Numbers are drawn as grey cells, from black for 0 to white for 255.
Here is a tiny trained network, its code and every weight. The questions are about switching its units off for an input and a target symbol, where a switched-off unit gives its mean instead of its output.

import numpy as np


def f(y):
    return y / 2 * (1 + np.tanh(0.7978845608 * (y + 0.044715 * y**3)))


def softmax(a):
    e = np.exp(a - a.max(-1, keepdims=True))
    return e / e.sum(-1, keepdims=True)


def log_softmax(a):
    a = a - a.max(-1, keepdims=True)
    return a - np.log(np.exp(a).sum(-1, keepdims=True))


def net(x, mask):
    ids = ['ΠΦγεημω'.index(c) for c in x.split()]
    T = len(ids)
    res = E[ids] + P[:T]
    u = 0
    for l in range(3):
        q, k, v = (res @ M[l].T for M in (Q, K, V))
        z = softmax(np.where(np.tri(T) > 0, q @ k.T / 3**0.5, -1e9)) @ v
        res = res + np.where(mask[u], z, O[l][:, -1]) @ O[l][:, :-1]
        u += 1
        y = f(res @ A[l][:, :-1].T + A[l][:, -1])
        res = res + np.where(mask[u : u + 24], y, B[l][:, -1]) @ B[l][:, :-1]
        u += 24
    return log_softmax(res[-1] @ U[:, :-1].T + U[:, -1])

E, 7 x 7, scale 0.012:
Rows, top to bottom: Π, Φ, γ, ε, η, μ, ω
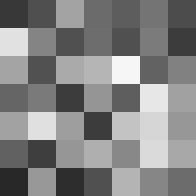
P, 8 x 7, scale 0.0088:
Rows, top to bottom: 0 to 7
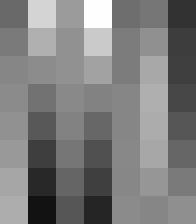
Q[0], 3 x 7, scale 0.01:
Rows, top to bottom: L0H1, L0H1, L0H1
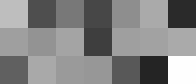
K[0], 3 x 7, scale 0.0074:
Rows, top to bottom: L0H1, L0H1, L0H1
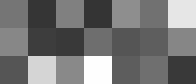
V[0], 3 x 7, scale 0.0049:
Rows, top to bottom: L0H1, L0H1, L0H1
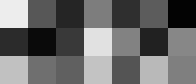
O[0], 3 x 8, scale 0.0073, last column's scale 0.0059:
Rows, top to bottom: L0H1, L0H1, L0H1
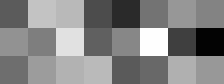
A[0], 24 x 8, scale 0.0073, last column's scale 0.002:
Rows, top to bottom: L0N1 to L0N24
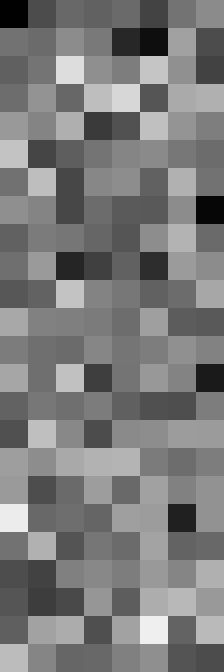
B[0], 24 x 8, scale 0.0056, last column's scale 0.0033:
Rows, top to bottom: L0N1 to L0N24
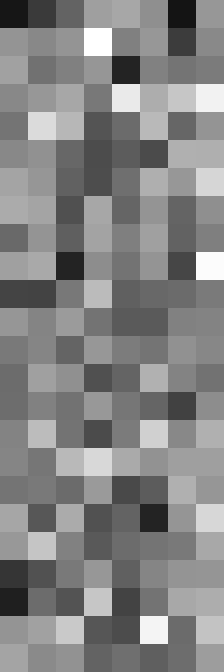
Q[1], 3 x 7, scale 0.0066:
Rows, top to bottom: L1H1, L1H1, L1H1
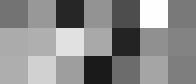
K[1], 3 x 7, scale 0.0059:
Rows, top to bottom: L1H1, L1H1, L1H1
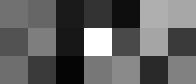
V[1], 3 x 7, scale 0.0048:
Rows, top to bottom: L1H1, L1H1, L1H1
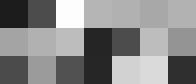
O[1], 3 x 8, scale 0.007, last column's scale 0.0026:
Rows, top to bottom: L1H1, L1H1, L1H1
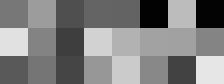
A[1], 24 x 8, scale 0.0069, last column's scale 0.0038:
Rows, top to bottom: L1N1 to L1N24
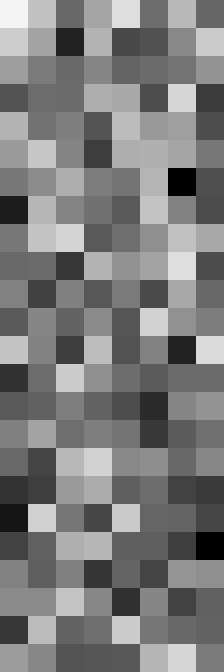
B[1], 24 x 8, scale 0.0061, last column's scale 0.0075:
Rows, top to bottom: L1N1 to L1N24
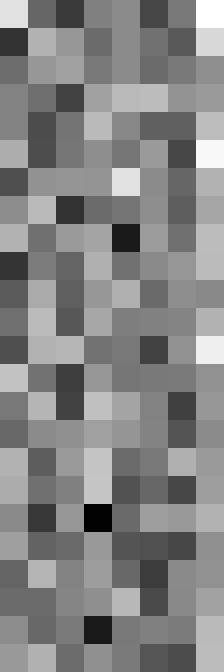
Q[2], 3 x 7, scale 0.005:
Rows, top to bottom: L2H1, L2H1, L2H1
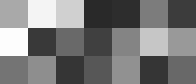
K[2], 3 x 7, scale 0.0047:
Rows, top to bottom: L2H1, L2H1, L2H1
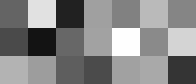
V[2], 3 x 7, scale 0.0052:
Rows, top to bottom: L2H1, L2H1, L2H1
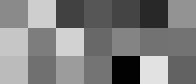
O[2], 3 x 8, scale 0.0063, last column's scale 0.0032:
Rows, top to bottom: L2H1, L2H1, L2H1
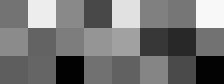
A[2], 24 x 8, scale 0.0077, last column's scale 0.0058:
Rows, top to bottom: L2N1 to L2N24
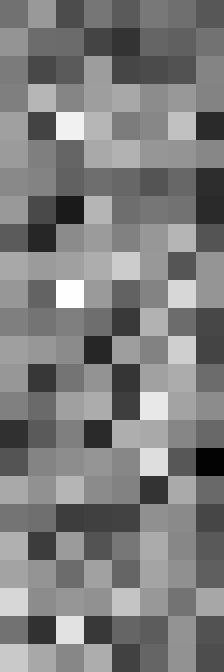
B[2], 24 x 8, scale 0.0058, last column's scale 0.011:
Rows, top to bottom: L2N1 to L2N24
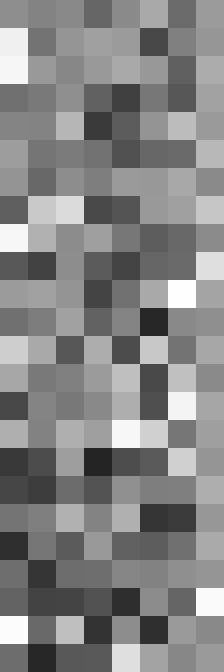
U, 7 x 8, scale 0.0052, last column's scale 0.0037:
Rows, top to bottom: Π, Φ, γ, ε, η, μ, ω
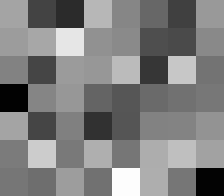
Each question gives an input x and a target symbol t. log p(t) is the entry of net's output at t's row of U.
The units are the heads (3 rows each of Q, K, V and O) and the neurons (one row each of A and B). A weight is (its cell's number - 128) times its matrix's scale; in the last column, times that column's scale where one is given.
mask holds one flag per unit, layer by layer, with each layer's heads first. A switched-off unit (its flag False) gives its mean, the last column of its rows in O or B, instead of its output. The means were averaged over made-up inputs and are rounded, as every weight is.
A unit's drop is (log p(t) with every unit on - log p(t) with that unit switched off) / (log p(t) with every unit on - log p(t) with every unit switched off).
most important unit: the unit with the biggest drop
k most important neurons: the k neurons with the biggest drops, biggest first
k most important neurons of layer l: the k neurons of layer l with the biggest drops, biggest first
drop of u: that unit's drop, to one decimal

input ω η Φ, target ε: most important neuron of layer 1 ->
(L1N13)
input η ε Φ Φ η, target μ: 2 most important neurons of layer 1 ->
(L1N1; L1N12)
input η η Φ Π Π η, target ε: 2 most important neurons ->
(L0N23; L0N10)
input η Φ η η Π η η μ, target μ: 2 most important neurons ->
(L2N8; L0N22)
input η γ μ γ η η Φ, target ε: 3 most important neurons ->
(L1N2; L1N13; L2N18)
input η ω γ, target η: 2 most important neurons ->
(L2N5; L2N22)
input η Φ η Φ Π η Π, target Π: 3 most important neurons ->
(L2N3; L0N1; L1N9)
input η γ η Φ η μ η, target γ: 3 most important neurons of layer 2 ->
(L2N15; L2N14; L2N12)
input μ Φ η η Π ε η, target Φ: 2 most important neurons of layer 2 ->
(L2N19; L2N22)
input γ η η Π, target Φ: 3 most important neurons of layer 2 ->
(L2N8; L2N22; L2N3)
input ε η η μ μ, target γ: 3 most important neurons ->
(L2N14; L2N15; L1N17)
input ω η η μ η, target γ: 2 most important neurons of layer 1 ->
(L1N9; L1N4)
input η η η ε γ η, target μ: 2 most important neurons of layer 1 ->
(L1N1; L1N10)
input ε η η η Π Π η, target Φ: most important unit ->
L1H1
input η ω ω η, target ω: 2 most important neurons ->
(L2N16; L1N7)
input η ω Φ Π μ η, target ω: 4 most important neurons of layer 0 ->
(L0N23; L0N10; L0N1; L0N5)
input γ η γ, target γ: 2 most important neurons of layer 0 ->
(L0N4; L0N17)
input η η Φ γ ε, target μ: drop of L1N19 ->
0.1
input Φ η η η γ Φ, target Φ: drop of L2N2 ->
0.1
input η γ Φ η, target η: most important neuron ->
(L2N22)
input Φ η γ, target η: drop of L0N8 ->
-0.1
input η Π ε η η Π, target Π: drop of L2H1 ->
0.2
